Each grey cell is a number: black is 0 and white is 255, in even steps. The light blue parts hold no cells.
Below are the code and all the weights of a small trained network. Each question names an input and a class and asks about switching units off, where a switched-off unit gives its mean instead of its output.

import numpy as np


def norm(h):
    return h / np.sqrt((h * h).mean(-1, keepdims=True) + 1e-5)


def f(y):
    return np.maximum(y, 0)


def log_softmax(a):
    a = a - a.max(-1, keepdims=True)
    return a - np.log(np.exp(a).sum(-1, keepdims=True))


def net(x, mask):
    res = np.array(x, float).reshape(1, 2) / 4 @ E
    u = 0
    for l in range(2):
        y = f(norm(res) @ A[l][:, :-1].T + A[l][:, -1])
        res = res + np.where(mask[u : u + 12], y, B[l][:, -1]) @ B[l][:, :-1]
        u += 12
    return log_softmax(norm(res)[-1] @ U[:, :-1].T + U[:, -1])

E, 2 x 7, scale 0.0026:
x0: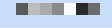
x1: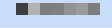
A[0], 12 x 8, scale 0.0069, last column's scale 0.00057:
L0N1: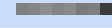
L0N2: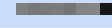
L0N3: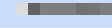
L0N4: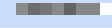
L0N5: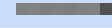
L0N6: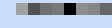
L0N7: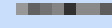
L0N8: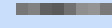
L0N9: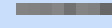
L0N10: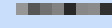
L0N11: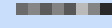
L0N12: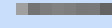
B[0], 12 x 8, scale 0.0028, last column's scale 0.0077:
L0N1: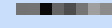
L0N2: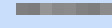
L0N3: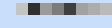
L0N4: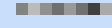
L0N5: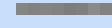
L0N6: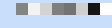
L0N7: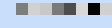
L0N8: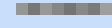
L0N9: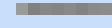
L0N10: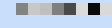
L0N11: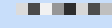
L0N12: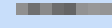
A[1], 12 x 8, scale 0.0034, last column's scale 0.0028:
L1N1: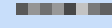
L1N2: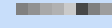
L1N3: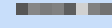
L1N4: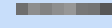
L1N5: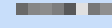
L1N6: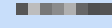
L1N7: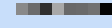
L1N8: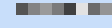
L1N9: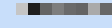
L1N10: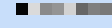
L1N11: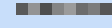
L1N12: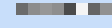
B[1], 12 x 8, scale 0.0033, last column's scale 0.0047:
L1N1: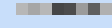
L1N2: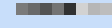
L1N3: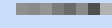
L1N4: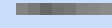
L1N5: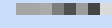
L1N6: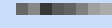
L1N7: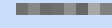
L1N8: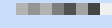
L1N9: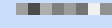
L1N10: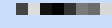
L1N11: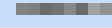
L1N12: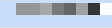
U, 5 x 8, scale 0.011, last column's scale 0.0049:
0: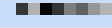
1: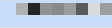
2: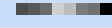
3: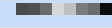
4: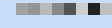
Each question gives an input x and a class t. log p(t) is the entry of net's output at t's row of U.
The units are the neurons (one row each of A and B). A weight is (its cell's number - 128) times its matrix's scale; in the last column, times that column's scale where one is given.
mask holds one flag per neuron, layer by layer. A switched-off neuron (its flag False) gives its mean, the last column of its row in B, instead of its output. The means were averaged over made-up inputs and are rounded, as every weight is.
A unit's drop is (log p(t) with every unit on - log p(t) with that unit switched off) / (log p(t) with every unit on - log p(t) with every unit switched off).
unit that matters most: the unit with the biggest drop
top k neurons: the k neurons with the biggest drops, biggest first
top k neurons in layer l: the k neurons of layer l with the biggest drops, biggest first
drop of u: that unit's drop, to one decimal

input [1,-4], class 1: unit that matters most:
L0N6
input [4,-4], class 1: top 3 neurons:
(L0N6 L0N10 L0N7)
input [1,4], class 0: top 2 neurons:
(L0N11 L0N10)
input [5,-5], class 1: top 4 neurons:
(L0N6 L0N10 L0N7 L1N10)
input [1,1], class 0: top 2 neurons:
(L0N11 L0N3)
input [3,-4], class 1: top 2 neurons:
(L0N6 L0N10)
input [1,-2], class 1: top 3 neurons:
(L0N6 L0N10 L0N7)
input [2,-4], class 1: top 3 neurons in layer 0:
(L0N6 L0N10 L0N7)
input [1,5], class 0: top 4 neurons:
(L0N11 L0N10 L0N6 L0N7)
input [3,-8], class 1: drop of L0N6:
0.2
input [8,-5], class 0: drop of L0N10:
0.0
